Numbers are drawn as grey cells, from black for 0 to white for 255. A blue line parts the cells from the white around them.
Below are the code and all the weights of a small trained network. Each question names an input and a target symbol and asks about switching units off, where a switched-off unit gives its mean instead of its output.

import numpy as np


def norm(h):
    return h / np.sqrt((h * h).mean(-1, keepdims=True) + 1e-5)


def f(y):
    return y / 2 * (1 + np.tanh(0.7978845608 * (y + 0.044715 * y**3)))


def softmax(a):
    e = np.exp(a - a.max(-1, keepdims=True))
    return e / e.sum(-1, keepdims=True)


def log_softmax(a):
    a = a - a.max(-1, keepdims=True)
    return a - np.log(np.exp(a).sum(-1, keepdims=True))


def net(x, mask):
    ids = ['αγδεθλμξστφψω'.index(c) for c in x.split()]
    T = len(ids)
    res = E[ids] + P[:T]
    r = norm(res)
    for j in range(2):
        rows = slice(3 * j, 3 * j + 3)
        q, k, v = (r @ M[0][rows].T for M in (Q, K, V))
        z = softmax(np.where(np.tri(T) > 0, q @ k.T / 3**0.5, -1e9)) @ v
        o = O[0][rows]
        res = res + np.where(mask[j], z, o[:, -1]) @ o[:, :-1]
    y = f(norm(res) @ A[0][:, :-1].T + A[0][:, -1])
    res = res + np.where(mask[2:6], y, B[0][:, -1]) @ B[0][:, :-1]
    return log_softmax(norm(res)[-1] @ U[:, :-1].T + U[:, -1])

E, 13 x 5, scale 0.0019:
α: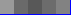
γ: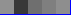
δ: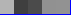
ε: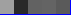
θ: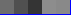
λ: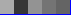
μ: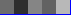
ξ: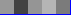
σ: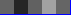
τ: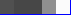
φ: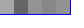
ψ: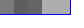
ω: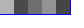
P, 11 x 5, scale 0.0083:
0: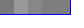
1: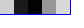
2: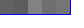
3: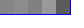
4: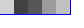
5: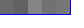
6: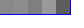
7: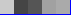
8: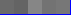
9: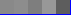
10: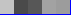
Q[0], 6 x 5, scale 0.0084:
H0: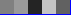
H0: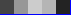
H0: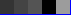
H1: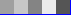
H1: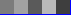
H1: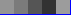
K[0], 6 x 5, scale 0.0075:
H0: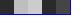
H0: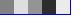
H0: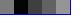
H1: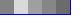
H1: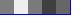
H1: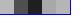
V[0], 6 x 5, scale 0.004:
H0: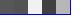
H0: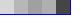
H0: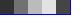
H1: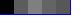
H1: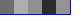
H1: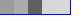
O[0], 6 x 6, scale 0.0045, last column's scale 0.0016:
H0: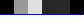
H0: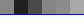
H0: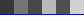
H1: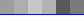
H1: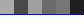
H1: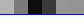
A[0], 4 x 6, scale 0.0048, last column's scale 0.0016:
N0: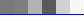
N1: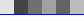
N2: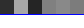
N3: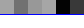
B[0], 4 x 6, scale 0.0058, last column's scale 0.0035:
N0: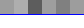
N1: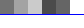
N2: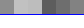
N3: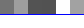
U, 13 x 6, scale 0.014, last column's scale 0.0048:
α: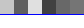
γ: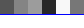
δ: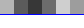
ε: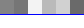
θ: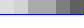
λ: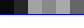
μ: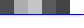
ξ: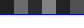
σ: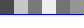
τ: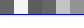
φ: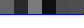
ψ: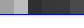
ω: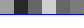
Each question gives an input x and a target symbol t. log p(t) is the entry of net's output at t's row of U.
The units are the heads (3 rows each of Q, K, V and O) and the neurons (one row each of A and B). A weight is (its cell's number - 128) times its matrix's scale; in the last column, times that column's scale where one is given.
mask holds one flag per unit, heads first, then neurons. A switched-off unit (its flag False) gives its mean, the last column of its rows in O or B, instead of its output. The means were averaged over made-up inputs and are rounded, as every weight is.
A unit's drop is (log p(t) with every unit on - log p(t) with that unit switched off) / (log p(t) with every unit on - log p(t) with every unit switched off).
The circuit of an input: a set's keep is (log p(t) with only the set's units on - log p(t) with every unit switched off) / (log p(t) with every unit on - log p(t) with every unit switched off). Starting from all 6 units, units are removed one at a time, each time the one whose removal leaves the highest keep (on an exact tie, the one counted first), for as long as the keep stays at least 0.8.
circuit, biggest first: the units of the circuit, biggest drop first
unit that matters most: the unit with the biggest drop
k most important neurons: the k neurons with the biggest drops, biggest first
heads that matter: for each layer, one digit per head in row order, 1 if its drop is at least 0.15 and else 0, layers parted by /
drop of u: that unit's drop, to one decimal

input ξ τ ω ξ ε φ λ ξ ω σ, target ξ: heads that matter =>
10
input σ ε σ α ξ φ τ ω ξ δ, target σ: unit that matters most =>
H0
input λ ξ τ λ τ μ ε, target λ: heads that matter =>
11
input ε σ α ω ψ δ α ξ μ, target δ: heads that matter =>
10
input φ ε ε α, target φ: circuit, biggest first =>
H1; H0
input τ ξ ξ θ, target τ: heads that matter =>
10
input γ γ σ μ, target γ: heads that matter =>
00
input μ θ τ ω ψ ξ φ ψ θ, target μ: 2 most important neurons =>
N2; N3
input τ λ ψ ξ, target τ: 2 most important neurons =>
N3; N1
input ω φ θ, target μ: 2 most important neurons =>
N2; N3
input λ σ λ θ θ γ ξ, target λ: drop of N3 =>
0.2
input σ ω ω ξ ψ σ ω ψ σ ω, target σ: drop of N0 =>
0.0
